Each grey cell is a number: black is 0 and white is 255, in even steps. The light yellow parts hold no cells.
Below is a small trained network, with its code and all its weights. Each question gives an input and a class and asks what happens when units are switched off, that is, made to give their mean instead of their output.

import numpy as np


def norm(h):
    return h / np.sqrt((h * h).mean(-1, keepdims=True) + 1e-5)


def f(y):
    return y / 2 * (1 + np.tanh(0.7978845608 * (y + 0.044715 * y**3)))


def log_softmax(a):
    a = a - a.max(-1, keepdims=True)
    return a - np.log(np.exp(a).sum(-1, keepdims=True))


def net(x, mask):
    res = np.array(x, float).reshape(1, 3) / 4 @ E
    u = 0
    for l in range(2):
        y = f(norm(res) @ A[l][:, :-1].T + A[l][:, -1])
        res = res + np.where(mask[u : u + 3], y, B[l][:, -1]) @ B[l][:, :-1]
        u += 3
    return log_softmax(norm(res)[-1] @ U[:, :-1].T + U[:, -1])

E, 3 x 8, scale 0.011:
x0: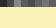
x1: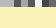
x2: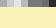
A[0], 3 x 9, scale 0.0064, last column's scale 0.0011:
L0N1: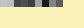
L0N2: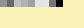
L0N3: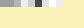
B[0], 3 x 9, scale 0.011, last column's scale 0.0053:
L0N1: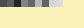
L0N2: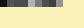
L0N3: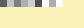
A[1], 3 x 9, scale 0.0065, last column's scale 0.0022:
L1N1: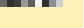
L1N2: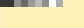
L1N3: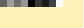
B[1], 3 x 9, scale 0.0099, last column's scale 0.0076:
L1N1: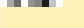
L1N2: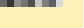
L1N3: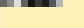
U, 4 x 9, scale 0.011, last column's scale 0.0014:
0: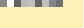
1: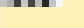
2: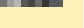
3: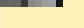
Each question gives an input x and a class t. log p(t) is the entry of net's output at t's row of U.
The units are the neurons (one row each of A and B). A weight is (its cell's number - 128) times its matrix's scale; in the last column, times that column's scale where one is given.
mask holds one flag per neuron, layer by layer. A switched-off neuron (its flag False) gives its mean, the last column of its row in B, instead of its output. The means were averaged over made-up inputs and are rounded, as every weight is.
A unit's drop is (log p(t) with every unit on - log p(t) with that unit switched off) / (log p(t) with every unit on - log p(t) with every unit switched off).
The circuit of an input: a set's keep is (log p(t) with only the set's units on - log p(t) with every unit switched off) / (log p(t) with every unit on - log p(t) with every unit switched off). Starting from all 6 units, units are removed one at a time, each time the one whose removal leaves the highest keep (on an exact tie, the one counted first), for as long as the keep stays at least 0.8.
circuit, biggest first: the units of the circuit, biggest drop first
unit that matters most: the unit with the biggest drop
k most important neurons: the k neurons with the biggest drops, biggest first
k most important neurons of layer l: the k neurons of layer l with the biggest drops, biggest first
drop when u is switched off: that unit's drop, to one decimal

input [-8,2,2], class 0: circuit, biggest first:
(L0N3, L1N1)
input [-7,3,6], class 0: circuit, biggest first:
(L1N1, L1N2)
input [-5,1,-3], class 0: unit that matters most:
L0N3
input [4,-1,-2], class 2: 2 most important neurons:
(L0N3, L0N1)
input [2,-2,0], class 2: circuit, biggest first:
(L0N3, L0N1)
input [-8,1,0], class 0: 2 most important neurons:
(L0N3, L1N1)
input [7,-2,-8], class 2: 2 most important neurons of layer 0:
(L0N3, L0N1)
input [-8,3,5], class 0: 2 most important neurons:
(L1N1, L0N3)
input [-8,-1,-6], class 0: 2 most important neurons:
(L0N3, L0N1)
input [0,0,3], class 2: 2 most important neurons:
(L0N3, L1N1)
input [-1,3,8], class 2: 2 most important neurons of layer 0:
(L0N3, L0N2)
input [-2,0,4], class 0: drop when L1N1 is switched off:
0.1
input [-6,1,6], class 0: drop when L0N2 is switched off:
0.0
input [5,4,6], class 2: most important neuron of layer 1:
(L1N3)
